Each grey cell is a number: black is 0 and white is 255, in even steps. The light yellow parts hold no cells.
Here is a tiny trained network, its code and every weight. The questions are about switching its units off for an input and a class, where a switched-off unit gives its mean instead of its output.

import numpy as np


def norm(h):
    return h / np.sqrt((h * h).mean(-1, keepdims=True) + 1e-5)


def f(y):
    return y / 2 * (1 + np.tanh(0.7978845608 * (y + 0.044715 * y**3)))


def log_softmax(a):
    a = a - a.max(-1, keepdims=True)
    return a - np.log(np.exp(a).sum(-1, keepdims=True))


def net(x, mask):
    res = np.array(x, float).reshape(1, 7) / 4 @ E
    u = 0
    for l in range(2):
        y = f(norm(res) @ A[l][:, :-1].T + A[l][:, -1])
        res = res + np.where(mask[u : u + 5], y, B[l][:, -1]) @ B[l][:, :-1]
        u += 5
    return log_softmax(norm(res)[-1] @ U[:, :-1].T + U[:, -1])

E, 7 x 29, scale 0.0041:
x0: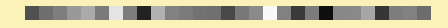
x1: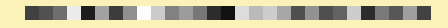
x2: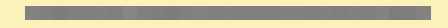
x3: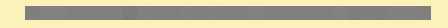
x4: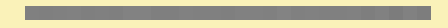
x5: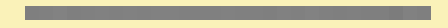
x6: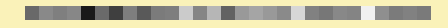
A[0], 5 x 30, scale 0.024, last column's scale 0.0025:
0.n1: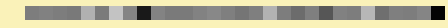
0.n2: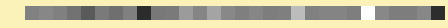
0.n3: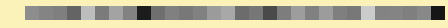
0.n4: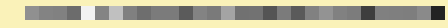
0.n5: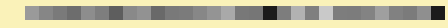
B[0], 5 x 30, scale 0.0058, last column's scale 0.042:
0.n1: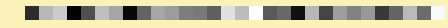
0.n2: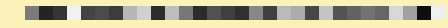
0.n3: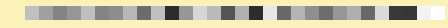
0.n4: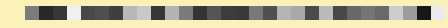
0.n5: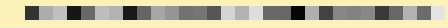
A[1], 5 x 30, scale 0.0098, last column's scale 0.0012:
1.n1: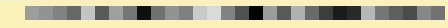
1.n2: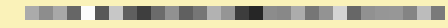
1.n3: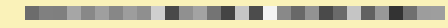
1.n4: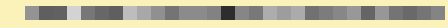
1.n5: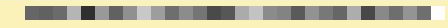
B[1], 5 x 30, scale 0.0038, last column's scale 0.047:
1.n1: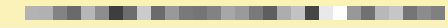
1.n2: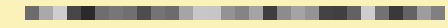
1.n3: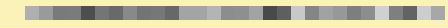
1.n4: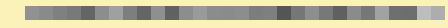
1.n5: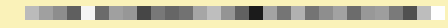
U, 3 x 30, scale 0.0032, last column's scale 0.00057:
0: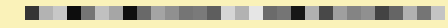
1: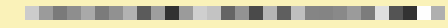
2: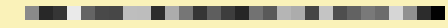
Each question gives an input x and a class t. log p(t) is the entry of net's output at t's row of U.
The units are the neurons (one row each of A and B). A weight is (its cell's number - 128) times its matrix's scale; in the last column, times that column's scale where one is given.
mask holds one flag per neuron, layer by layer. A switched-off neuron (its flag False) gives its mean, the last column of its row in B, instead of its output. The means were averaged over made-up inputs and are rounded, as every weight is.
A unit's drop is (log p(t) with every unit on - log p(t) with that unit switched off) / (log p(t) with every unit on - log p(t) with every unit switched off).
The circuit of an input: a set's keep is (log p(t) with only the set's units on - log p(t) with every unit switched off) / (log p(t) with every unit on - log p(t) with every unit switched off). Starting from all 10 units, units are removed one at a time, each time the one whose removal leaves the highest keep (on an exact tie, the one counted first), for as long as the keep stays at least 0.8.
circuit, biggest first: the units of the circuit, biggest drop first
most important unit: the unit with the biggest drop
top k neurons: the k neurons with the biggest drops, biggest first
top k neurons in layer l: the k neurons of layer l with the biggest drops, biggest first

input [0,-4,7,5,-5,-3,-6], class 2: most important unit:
0.n4
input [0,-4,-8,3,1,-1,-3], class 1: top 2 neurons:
[0.n3; 0.n2]
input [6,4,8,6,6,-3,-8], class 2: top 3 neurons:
[0.n3; 0.n5; 0.n4]
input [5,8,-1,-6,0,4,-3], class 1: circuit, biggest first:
[0.n1; 0.n2]
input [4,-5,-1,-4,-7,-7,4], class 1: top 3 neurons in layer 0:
[0.n3; 0.n5; 0.n4]
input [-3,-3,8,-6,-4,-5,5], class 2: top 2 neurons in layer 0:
[0.n2; 0.n1]
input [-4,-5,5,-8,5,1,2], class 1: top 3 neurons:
[0.n3; 0.n1; 0.n2]
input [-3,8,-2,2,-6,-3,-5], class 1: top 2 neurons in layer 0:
[0.n1; 0.n5]
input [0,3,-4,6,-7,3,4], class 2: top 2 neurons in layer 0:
[0.n3; 0.n1]
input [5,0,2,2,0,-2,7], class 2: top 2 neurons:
[0.n2; 0.n5]
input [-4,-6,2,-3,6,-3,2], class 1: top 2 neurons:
[0.n3; 0.n1]
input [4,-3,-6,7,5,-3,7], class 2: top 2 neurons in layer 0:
[0.n2; 0.n5]
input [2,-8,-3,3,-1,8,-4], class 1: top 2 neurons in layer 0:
[0.n3; 0.n4]
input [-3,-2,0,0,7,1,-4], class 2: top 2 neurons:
[0.n4; 0.n1]
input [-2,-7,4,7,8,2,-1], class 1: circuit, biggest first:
[0.n3]
